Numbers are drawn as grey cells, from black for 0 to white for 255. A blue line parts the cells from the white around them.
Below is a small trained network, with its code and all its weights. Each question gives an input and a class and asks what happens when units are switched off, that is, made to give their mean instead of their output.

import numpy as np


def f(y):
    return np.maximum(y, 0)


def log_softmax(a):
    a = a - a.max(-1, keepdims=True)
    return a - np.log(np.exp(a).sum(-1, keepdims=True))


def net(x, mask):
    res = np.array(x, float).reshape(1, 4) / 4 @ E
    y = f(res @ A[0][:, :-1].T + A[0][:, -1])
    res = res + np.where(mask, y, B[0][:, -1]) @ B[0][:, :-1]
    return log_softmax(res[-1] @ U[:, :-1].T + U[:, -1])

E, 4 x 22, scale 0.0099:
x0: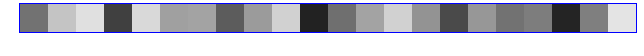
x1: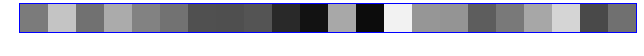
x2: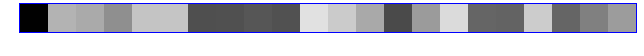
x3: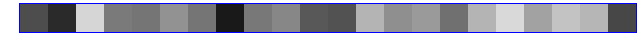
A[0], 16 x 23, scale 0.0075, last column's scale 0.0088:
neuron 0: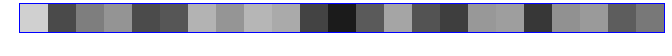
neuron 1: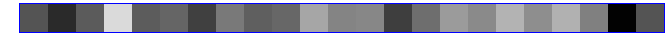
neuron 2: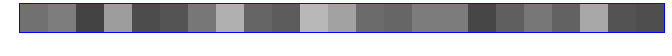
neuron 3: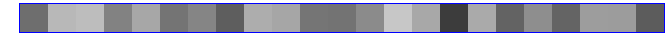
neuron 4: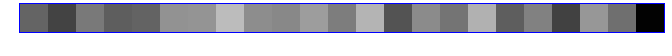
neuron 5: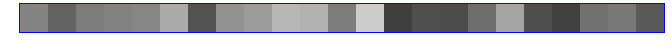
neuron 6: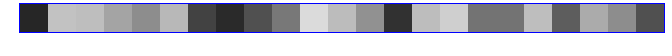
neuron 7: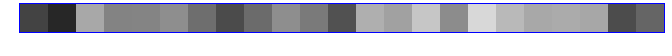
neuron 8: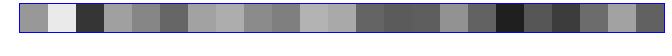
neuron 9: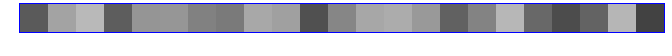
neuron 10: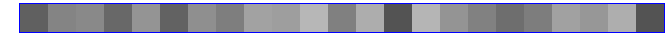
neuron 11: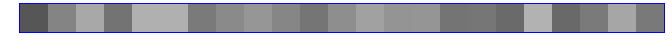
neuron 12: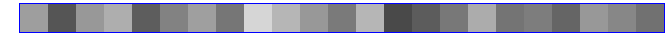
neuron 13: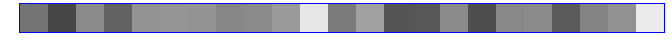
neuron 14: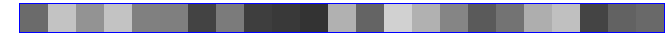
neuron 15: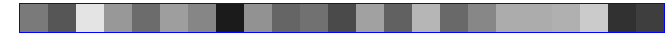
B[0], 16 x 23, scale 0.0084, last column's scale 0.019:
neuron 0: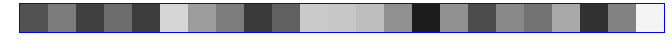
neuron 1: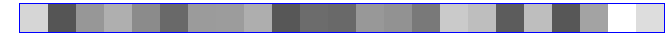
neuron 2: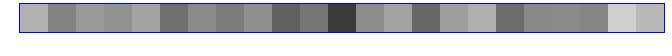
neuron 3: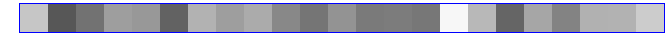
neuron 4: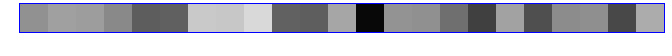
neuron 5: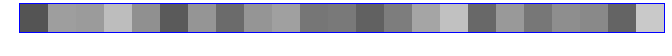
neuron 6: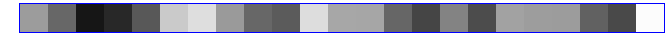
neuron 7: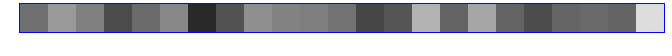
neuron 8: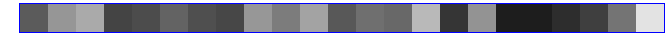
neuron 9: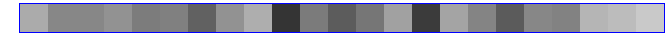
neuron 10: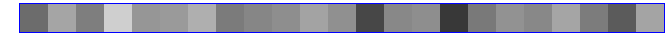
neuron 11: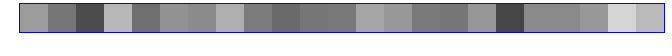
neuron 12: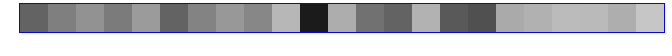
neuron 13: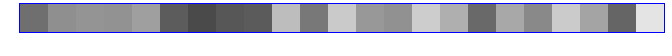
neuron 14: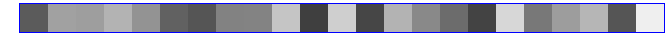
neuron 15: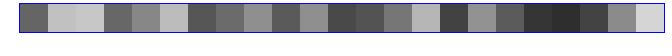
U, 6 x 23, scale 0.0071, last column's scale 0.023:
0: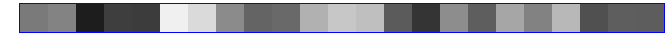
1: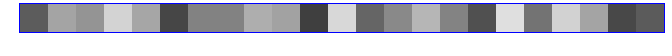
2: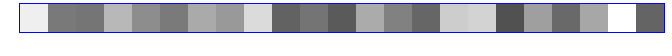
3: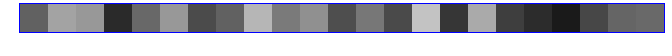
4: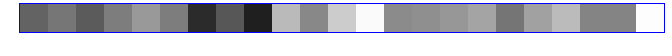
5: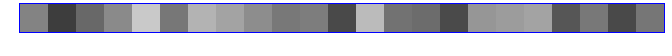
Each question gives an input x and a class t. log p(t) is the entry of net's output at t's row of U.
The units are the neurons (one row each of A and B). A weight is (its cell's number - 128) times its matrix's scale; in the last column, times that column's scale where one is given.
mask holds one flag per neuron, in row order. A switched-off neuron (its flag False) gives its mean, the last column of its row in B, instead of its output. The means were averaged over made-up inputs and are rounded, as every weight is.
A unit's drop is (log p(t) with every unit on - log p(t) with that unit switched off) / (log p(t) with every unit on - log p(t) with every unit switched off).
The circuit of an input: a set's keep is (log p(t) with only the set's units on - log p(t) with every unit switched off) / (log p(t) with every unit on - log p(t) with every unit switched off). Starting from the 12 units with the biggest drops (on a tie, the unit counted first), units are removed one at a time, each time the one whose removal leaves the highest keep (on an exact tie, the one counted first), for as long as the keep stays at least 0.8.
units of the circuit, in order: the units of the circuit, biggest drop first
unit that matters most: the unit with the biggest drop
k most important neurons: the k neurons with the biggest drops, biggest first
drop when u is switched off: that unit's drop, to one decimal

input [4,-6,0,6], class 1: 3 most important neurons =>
[neuron 8; neuron 12; neuron 13]
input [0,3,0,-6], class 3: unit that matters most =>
neuron 8
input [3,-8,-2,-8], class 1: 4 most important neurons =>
[neuron 13; neuron 12; neuron 5; neuron 15]
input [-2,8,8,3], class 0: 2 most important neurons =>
[neuron 6; neuron 13]
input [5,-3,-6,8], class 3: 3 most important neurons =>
[neuron 15; neuron 7; neuron 6]
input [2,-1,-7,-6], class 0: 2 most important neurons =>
[neuron 0; neuron 15]
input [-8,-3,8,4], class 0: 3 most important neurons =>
[neuron 6; neuron 3; neuron 9]
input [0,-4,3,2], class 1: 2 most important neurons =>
[neuron 0; neuron 13]
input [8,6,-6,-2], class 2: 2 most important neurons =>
[neuron 3; neuron 6]
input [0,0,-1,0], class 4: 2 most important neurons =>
[neuron 6; neuron 8]
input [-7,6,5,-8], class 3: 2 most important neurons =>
[neuron 8; neuron 3]
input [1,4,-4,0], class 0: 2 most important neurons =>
[neuron 0; neuron 13]
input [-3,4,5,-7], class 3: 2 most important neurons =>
[neuron 8; neuron 0]
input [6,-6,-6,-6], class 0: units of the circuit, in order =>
[neuron 0]
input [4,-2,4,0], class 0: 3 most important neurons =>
[neuron 6; neuron 1; neuron 2]
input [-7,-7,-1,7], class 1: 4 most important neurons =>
[neuron 13; neuron 12; neuron 8; neuron 4]
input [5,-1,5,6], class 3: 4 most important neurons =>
[neuron 15; neuron 7; neuron 0; neuron 1]
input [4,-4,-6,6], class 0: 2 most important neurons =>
[neuron 0; neuron 8]
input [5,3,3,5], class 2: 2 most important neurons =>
[neuron 3; neuron 8]
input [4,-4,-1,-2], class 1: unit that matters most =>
neuron 1
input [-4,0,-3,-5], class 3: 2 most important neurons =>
[neuron 8; neuron 6]
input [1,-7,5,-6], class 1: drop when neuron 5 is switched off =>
0.2
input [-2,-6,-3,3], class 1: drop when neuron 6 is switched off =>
0.1
